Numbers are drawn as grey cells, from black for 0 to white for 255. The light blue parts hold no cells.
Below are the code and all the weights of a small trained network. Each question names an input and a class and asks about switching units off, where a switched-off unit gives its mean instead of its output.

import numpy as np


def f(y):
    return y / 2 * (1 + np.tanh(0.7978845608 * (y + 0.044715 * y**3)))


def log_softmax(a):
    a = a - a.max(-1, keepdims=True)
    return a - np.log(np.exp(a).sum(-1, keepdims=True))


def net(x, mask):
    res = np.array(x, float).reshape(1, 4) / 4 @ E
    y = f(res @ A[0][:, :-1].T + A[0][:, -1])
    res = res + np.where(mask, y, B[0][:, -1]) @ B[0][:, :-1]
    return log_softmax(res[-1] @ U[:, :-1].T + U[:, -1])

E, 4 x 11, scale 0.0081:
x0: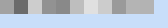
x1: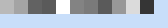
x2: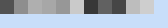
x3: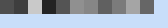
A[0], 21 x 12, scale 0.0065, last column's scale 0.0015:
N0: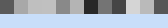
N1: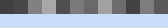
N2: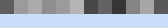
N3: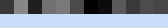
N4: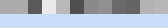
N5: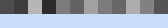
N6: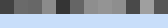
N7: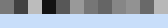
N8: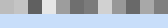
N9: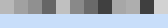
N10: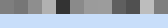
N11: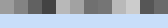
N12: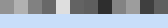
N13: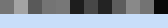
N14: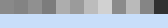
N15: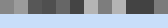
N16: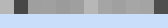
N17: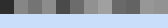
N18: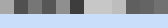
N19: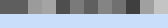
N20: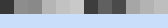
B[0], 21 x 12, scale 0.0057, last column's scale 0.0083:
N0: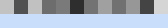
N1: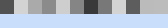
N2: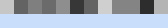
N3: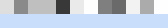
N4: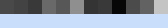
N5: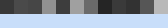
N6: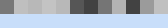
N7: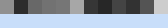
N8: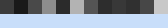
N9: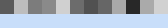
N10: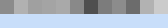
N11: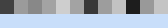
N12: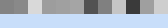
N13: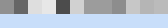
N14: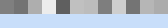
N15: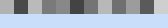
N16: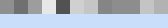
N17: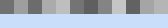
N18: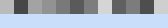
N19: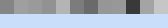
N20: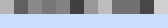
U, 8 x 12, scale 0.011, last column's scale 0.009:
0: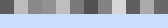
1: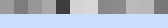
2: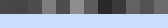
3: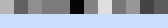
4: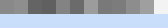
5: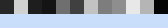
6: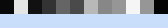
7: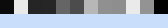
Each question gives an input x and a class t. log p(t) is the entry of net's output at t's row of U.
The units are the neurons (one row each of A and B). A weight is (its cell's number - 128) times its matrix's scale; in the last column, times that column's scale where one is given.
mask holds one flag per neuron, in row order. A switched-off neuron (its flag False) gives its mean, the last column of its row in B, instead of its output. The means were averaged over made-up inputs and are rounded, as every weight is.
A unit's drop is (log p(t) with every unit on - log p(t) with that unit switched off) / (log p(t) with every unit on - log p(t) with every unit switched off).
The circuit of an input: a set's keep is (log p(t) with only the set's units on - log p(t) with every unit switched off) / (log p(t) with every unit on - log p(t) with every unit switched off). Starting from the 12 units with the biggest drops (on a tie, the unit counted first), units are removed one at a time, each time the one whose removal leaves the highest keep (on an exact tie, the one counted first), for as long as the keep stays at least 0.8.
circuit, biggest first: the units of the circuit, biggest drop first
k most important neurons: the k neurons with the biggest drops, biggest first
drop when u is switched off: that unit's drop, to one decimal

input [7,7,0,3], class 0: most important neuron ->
N11
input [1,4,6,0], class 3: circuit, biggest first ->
N0, N20
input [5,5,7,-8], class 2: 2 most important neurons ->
N8, N4
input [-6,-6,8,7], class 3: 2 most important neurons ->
N2, N0
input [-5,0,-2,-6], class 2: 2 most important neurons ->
N4, N8
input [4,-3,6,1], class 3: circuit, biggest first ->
N0, N2
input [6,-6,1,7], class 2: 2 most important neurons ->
N5, N7
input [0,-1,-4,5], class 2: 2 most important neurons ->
N7, N5
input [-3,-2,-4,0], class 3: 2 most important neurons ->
N15, N16
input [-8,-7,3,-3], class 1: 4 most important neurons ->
N3, N13, N9, N11
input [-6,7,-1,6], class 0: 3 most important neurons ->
N9, N11, N12
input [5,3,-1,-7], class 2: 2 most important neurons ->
N8, N4
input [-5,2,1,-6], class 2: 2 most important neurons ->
N4, N8
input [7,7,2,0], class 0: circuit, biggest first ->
N11
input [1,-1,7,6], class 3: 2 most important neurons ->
N0, N2
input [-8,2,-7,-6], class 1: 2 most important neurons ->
N3, N13
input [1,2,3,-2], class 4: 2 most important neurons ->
N18, N15
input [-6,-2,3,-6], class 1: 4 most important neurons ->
N3, N13, N7, N5
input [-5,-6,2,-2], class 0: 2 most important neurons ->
N1, N6
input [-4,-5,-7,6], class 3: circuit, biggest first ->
N15
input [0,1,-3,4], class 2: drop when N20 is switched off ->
0.2
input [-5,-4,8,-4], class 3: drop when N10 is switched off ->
0.0
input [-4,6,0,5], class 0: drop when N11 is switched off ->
0.3
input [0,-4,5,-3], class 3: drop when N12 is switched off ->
0.1
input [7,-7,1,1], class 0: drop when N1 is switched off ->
0.1
